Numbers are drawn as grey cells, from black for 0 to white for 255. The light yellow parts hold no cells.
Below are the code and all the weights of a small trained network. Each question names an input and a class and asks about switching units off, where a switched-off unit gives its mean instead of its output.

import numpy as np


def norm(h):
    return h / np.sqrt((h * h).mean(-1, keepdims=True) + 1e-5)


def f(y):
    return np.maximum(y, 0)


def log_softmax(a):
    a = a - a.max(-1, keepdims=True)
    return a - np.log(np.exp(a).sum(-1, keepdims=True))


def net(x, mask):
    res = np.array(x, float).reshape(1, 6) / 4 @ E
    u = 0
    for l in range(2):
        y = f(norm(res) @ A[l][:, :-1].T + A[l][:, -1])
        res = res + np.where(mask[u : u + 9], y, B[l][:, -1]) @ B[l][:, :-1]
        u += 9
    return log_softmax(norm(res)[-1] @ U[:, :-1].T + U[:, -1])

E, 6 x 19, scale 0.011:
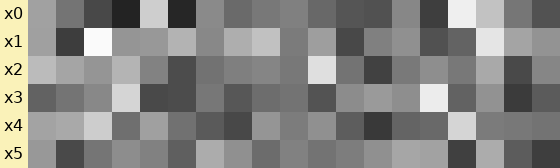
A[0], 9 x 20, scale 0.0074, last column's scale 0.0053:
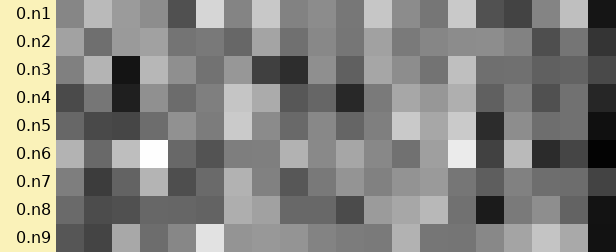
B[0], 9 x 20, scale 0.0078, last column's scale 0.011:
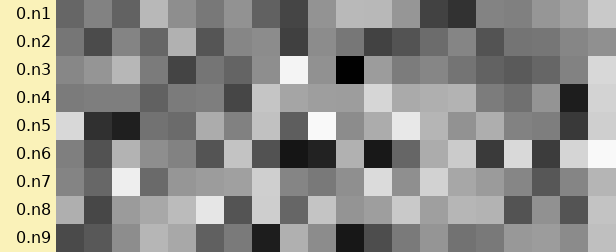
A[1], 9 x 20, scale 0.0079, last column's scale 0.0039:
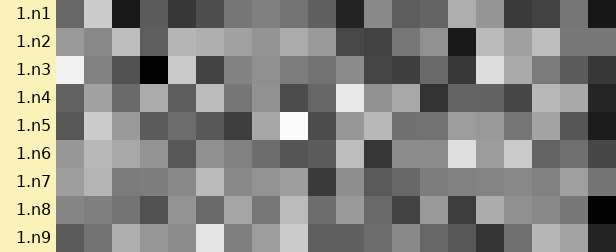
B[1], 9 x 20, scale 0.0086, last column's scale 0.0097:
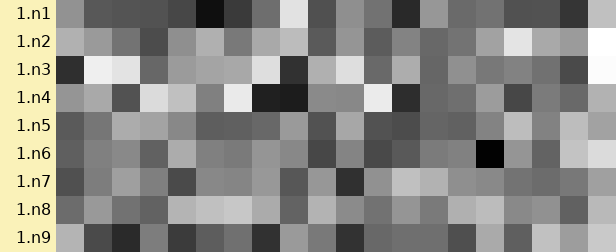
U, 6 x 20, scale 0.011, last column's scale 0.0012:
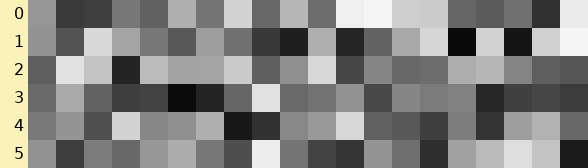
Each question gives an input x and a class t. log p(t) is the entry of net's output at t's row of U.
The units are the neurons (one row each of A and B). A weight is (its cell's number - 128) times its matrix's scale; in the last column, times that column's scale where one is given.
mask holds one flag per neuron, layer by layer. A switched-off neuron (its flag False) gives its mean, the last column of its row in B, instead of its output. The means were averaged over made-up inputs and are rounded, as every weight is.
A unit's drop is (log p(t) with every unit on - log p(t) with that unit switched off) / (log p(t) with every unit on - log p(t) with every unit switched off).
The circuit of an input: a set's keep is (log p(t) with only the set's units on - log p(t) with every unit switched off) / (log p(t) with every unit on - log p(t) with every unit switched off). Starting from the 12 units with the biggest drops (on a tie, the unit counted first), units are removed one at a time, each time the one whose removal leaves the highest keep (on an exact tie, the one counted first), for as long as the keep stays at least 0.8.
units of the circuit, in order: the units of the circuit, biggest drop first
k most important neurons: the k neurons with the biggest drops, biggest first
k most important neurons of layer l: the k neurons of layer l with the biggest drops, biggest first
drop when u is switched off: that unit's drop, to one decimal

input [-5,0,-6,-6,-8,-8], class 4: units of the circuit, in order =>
(1.n4)
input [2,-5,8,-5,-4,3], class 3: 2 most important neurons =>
(1.n1, 0.n3)
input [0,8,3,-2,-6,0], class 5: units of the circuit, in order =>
(0.n9, 1.n9)
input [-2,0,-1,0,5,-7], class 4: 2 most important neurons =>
(1.n4, 0.n3)
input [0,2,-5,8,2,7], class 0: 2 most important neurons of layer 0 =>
(0.n5, 0.n4)
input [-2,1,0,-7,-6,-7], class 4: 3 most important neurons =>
(1.n4, 0.n1, 0.n3)
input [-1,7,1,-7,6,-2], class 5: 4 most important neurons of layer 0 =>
(0.n9, 0.n5, 0.n6, 0.n2)
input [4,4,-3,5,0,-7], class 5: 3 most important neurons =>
(0.n6, 0.n9, 0.n5)
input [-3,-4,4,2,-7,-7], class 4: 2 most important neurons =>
(0.n1, 1.n4)
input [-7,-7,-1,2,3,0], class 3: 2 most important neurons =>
(0.n3, 1.n1)
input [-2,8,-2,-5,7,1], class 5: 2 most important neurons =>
(1.n9, 0.n9)
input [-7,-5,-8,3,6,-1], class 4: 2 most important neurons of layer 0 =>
(0.n1, 0.n9)
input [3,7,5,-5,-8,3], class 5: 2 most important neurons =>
(0.n6, 0.n9)
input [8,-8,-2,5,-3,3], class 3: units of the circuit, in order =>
(1.n1)
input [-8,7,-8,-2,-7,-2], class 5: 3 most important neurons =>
(0.n9, 1.n9, 1.n3)
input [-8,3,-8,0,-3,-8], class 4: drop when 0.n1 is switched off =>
0.2
